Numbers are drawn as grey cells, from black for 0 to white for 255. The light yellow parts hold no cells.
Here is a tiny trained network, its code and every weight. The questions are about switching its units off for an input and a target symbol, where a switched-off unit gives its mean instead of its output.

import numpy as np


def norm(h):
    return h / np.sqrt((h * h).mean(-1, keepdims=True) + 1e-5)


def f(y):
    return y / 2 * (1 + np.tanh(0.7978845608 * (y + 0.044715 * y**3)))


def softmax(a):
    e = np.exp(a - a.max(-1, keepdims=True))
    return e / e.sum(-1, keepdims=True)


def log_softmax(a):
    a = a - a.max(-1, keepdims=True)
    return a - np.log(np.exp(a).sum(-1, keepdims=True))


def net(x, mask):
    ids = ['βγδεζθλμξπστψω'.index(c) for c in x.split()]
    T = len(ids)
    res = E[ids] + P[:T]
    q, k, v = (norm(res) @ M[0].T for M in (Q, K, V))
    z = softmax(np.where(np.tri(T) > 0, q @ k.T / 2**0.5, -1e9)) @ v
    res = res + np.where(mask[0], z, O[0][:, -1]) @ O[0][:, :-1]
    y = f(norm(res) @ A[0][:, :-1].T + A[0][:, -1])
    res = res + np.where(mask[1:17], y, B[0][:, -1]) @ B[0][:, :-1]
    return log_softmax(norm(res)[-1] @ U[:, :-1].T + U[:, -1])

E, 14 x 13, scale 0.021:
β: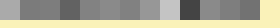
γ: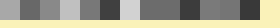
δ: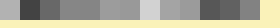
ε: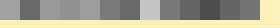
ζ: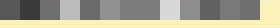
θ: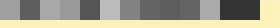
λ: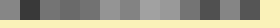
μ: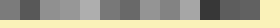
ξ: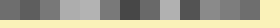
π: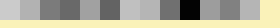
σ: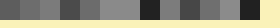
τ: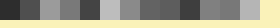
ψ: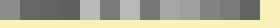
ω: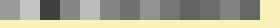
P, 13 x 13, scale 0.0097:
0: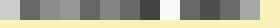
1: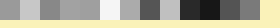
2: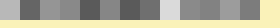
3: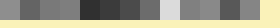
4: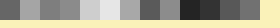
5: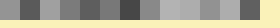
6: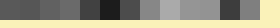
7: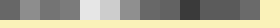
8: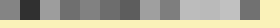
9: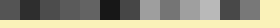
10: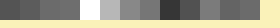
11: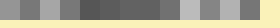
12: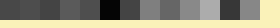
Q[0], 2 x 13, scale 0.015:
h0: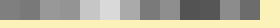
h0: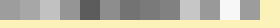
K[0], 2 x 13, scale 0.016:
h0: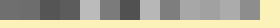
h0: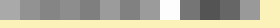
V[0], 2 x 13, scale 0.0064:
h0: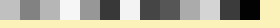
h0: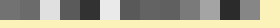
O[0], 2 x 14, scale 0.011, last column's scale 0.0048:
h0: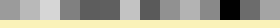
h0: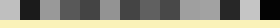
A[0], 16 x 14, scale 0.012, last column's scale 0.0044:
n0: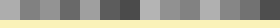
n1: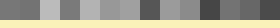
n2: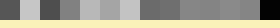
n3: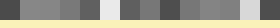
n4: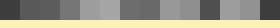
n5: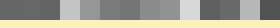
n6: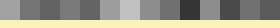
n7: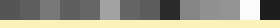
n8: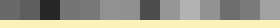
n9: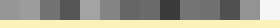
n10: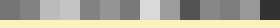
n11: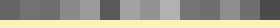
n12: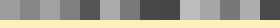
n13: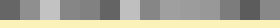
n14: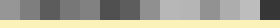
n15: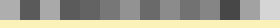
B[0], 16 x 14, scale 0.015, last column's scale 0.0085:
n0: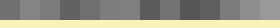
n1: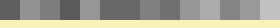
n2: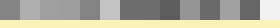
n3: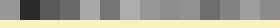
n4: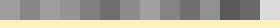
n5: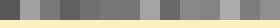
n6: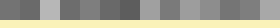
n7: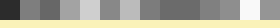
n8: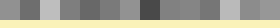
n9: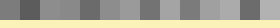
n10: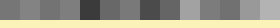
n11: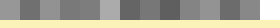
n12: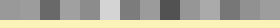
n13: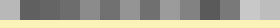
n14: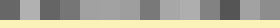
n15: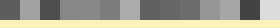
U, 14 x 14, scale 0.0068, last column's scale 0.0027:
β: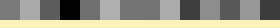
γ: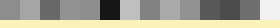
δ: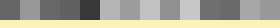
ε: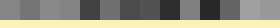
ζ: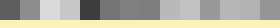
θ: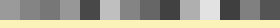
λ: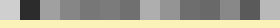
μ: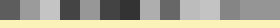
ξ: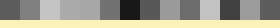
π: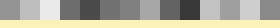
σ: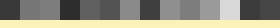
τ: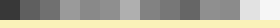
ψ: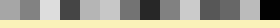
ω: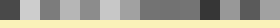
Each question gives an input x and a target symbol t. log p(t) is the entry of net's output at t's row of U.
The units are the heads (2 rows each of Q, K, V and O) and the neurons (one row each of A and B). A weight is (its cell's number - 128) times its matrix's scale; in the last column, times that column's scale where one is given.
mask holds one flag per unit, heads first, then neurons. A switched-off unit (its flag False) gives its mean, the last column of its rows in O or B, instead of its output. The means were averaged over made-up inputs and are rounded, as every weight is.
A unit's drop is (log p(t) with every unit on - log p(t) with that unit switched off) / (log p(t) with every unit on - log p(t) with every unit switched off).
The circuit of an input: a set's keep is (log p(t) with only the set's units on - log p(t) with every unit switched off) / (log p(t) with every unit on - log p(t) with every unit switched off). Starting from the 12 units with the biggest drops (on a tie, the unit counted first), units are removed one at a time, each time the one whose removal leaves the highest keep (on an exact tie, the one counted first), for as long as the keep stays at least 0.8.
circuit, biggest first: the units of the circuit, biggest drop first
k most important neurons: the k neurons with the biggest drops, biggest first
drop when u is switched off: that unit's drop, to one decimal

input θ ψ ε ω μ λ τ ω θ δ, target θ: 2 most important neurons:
n12; n15
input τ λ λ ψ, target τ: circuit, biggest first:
h0; n7
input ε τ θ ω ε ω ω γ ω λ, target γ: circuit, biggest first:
h0; n13
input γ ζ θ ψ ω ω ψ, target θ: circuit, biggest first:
h0; n12
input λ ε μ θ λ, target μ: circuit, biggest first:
n1; n6
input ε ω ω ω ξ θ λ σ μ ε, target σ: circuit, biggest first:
h0; n15; n9; n11
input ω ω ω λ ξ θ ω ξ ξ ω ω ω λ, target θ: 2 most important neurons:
n12; n15
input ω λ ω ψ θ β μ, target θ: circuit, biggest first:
h0; n15
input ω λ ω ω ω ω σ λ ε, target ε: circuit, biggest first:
n10; n0
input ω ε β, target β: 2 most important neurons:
n2; n14
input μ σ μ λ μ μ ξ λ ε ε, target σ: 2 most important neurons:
n15; n9
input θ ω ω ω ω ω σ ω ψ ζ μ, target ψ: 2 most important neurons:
n13; n15
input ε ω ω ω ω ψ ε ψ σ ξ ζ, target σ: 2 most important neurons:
n8; n5
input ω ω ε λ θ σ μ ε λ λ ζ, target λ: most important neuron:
n4
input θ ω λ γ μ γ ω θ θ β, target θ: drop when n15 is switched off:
0.2
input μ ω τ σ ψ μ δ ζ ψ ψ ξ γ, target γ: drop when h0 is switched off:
0.4
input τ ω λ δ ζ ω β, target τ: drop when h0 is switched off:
0.9
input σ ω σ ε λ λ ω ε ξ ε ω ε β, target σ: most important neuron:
n15
